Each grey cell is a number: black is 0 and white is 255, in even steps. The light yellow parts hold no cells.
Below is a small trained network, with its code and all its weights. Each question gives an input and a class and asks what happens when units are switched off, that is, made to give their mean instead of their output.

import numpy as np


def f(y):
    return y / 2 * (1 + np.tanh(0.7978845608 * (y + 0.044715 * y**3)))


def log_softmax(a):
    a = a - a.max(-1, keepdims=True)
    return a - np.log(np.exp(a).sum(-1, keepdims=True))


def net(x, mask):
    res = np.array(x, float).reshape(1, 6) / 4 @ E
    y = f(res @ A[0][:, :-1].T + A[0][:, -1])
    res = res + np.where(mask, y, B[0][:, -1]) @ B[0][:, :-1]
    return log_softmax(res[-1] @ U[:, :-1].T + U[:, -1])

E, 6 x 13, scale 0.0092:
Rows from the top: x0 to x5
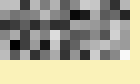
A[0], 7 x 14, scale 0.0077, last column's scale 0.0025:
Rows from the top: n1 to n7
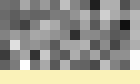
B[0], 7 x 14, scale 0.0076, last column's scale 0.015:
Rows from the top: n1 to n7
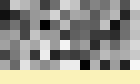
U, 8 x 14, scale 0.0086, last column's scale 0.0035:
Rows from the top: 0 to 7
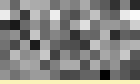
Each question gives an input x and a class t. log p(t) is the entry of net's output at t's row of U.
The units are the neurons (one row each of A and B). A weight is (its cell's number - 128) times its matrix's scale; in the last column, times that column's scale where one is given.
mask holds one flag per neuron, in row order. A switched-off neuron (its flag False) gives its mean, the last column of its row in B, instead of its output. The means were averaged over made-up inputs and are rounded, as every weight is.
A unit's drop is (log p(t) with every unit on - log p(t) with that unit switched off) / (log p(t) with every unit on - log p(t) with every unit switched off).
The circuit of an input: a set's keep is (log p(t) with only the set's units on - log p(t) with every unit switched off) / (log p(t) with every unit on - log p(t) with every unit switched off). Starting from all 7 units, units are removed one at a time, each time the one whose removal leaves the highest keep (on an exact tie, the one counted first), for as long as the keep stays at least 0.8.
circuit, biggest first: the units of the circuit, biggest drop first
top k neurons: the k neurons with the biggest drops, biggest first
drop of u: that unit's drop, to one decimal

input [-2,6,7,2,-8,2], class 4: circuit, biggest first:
n6
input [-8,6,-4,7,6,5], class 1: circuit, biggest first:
n6, n7, n1
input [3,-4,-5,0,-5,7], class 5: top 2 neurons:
n7, n4
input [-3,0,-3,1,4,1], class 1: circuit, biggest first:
n7, n1, n6
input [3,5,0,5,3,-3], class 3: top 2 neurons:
n3, n7
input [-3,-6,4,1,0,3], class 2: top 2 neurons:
n2, n7
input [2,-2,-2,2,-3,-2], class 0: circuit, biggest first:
n5, n1
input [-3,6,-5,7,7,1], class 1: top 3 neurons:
n1, n2, n6
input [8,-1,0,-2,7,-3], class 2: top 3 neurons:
n2, n4, n5
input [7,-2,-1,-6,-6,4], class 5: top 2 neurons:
n7, n6
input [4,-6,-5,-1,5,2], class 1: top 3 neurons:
n1, n6, n3
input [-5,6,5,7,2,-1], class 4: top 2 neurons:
n7, n4
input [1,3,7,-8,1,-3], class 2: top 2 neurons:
n2, n7
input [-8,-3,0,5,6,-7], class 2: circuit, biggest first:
n2
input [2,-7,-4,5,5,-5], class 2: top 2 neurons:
n2, n4
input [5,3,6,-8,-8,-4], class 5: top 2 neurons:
n6, n5
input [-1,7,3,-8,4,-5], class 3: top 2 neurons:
n3, n1
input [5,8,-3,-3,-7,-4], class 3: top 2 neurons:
n3, n4
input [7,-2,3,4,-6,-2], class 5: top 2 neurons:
n7, n5
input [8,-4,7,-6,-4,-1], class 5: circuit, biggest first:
n6
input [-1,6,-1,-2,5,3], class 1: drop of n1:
0.2
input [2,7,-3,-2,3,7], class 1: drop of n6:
0.2
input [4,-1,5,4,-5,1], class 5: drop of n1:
-0.1
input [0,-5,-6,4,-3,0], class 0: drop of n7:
-0.1
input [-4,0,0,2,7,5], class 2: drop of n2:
0.2
